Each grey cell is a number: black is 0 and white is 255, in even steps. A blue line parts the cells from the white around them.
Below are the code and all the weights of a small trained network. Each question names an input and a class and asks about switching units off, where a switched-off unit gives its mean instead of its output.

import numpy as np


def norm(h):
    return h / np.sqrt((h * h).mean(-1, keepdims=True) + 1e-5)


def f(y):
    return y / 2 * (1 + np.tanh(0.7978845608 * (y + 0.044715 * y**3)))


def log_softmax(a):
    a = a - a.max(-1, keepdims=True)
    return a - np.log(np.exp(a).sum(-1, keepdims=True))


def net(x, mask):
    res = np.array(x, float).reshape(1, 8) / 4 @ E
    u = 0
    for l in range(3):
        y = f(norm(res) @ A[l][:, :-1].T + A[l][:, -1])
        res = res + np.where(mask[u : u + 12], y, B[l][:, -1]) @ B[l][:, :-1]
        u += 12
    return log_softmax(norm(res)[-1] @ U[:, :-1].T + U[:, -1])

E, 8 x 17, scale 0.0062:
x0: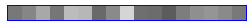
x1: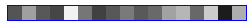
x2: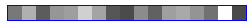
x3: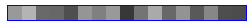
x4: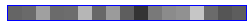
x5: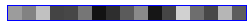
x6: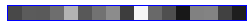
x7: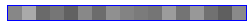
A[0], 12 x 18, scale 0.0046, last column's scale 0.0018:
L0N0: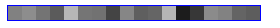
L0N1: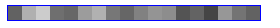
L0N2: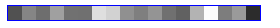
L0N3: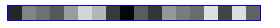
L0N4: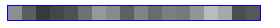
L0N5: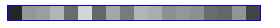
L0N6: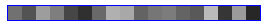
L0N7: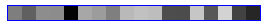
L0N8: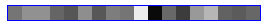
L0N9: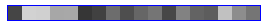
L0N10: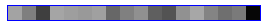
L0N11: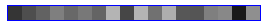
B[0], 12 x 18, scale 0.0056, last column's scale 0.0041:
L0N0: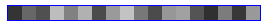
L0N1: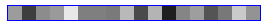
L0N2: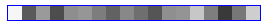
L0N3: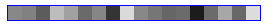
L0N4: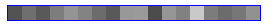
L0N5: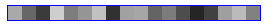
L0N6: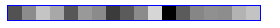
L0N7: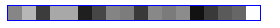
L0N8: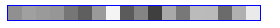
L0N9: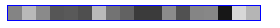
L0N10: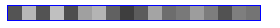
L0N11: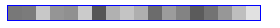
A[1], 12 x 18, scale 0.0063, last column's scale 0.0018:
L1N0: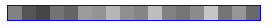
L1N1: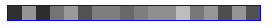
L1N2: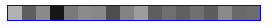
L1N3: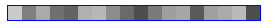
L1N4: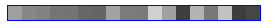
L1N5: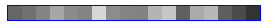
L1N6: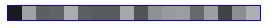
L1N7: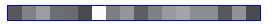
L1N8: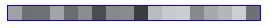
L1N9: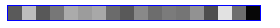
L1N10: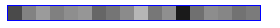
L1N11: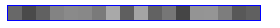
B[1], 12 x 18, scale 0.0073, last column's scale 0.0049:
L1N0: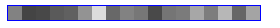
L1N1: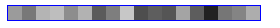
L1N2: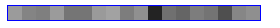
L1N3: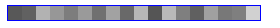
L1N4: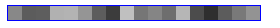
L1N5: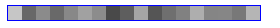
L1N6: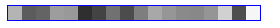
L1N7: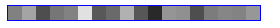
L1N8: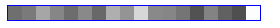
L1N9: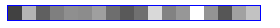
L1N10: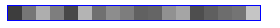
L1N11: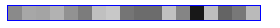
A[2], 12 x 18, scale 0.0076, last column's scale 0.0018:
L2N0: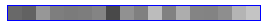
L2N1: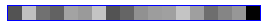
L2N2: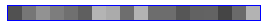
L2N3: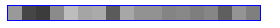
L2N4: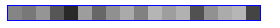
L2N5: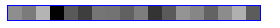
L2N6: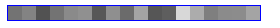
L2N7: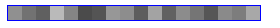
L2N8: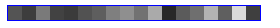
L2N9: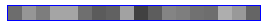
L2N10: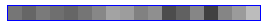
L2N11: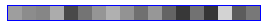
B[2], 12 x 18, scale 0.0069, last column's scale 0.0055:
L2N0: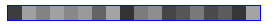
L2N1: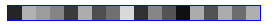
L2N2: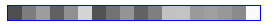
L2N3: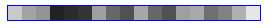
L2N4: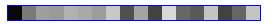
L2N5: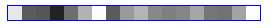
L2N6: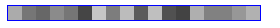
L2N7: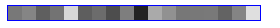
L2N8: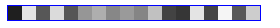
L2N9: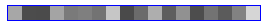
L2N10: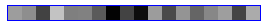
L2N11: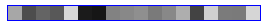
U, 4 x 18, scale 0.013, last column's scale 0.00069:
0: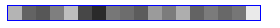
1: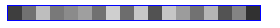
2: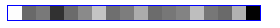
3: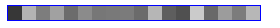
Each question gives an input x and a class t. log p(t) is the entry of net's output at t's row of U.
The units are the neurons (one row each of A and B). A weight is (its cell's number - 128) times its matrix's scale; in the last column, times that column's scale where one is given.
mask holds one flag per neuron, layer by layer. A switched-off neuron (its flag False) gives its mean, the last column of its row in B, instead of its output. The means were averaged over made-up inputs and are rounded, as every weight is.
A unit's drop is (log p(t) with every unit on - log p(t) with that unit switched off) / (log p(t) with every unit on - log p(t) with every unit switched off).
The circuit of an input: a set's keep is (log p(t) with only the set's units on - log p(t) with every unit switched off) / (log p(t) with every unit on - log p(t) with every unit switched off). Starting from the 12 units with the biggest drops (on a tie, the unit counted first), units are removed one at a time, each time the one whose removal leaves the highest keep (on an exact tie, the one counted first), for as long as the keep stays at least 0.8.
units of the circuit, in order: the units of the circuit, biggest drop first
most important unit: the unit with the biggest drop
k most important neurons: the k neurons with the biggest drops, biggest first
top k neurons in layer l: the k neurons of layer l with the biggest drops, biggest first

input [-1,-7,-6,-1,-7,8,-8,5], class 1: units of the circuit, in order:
L2N4
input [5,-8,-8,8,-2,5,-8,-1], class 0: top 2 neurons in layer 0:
L0N7; L0N8
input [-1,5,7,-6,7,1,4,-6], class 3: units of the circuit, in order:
L1N9; L2N1
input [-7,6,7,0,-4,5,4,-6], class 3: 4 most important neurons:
L1N9; L0N7; L2N1; L2N11
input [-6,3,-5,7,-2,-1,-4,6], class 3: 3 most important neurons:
L0N6; L2N8; L0N7
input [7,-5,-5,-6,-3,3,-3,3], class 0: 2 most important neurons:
L2N11; L0N7
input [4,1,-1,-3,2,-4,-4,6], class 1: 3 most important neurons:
L1N8; L1N3; L2N5
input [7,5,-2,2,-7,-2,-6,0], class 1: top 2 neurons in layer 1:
L1N8; L1N3
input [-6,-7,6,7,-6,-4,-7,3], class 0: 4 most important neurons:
L0N7; L2N11; L1N4; L0N11
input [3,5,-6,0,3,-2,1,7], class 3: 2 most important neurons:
L0N6; L2N8
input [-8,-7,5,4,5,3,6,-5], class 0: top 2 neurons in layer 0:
L0N7; L0N1
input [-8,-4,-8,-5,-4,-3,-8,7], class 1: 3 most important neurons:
L2N4; L1N8; L1N3
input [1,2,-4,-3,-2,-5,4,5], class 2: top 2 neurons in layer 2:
L2N3; L2N4
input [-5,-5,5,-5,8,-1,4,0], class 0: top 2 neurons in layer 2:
L2N11; L2N8
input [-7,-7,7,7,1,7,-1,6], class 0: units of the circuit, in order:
L2N11
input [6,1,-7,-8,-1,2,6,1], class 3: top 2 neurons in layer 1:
L1N3; L1N8
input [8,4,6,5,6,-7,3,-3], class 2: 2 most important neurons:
L2N3; L0N2
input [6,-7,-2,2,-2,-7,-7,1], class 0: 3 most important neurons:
L0N7; L2N11; L0N11
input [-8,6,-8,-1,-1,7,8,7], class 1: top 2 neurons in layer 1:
L1N11; L1N9
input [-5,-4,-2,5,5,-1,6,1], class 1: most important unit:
L1N11
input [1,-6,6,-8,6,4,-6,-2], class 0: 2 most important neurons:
L0N7; L2N11
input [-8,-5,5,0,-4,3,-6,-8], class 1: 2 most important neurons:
L1N3; L2N4
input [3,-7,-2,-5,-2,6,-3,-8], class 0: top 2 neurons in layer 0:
L0N7; L0N2
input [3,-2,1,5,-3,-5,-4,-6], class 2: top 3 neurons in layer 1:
L1N0; L1N5; L1N10
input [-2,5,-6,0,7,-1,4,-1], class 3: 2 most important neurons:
L0N6; L2N8
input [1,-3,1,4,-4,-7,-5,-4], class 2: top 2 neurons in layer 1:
L1N5; L1N0
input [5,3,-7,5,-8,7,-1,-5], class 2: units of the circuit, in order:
L2N5
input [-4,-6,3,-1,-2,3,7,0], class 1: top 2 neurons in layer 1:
L1N11; L1N6
